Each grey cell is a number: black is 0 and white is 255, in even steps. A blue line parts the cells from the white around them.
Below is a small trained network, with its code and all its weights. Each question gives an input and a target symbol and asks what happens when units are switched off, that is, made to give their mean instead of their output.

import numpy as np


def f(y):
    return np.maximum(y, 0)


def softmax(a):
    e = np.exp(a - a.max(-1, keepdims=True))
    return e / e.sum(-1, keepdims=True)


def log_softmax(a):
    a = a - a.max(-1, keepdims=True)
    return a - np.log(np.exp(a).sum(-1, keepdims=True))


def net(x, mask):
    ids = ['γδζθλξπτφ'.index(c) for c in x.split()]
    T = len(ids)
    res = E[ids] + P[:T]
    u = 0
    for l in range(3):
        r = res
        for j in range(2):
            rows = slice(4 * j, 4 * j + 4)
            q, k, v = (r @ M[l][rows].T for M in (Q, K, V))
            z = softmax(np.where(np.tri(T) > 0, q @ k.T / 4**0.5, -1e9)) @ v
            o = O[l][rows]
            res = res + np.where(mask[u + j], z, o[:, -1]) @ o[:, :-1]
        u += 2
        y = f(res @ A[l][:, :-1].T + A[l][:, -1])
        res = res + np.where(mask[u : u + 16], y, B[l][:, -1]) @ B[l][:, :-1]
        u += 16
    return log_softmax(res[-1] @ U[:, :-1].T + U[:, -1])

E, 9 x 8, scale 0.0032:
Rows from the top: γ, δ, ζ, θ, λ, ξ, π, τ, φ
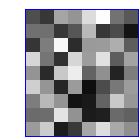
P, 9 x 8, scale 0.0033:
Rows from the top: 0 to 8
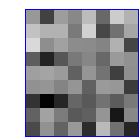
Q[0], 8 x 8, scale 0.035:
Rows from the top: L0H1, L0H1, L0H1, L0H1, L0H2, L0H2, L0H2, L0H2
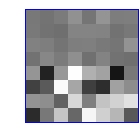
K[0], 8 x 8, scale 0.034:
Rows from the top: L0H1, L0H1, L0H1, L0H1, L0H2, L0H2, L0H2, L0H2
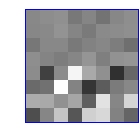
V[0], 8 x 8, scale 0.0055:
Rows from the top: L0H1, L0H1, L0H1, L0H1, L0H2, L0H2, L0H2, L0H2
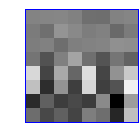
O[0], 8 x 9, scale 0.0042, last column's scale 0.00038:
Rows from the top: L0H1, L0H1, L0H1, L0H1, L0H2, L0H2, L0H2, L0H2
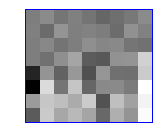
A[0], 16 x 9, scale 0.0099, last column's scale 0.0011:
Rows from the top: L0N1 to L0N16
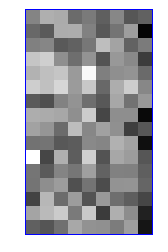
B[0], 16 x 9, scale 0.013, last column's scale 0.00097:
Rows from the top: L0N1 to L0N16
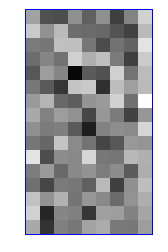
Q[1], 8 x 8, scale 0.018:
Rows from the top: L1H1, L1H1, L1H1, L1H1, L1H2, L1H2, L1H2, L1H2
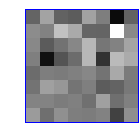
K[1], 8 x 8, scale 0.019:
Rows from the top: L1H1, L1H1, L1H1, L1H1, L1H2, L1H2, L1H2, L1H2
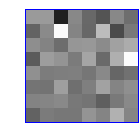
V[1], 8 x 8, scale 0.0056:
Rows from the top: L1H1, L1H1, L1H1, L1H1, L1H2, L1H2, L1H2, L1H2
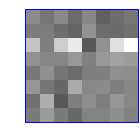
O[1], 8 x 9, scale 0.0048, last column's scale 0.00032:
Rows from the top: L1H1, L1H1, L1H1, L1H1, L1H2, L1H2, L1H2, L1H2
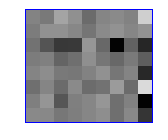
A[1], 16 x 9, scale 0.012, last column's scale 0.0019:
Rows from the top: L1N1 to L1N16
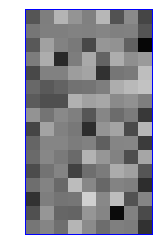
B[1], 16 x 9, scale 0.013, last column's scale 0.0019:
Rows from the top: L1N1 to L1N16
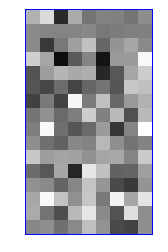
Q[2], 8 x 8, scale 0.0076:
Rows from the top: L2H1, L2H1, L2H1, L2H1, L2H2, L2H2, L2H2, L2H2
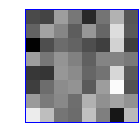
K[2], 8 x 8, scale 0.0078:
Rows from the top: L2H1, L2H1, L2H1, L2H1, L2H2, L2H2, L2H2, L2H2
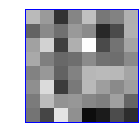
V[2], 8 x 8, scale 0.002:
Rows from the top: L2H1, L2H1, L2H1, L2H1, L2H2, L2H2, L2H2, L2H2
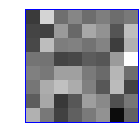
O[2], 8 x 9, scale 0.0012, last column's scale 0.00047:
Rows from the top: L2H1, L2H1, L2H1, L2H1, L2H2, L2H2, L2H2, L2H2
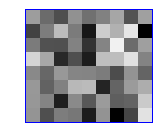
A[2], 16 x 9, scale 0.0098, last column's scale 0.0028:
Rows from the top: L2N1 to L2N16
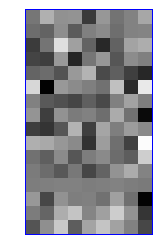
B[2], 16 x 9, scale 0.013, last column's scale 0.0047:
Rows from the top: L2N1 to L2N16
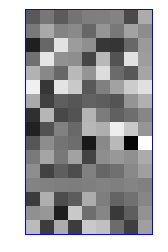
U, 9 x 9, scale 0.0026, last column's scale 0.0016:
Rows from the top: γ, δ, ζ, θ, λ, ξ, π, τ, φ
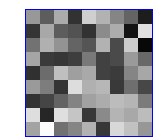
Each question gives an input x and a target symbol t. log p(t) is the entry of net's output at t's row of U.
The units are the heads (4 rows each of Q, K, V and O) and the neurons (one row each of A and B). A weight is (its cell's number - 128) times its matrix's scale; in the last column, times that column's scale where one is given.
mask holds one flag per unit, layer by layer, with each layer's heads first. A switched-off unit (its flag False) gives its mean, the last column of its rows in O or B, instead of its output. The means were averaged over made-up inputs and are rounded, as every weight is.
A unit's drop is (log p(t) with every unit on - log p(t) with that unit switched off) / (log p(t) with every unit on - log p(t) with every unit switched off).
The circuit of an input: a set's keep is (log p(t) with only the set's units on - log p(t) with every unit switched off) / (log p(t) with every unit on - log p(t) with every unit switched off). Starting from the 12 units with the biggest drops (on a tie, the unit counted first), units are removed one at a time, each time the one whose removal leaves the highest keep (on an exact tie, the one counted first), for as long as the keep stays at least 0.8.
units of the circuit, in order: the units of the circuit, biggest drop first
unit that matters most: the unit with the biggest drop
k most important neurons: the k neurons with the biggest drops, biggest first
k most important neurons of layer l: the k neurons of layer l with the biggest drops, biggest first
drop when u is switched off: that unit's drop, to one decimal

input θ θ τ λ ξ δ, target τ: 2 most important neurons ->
L2N6, L0N11
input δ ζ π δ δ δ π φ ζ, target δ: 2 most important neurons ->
L2N10, L1N9
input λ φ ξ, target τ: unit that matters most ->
L0N11
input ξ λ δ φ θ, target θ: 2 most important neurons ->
L0N6, L0N5
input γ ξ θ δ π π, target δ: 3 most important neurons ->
L1N9, L2N10, L2N6
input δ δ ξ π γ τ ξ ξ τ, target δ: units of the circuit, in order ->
L1N9, L2N10
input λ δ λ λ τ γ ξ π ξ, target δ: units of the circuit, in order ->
L2N10, L1N9, L0N9
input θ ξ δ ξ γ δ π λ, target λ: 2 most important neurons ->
L2N3, L0N6
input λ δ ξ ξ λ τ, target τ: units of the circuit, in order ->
L0H2, L2N6, L0N11, L1N9
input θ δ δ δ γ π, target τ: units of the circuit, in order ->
L0H2, L0N11, L2N6, L1N9
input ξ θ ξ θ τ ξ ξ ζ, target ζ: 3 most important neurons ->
L2N4, L0N5, L0N15
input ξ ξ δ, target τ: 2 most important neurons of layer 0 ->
L0N11, L0N9
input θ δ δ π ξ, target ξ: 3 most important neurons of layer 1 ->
L1N13, L1N16, L1N7
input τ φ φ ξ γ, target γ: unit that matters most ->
L0N5
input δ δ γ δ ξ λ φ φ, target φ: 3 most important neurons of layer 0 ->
L0N6, L0N5, L0N4
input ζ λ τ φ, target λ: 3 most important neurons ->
L2N3, L0N10, L0N3
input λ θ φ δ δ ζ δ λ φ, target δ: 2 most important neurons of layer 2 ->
L2N10, L2N6
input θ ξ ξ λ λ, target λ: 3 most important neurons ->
L2N3, L1N5, L0N6
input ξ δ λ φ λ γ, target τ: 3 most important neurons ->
L2N6, L0N11, L1N9
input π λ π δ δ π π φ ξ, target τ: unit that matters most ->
L0H2
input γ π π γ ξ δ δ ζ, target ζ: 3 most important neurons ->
L2N4, L0N5, L1N12
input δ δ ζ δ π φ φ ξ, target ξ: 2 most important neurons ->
L0N6, L0N4
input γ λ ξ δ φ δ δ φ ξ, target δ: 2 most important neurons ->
L1N9, L2N10
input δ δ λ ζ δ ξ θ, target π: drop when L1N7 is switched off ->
0.5
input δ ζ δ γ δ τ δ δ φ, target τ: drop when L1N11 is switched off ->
0.0
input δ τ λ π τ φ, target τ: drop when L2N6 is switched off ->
0.7
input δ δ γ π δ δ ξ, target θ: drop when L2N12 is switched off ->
0.2
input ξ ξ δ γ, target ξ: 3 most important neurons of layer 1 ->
L1N14, L1N7, L1N11
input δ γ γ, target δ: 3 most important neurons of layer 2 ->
L2N10, L2N6, L2N1
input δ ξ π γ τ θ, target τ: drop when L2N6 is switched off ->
0.8
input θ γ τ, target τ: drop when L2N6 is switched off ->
1.0
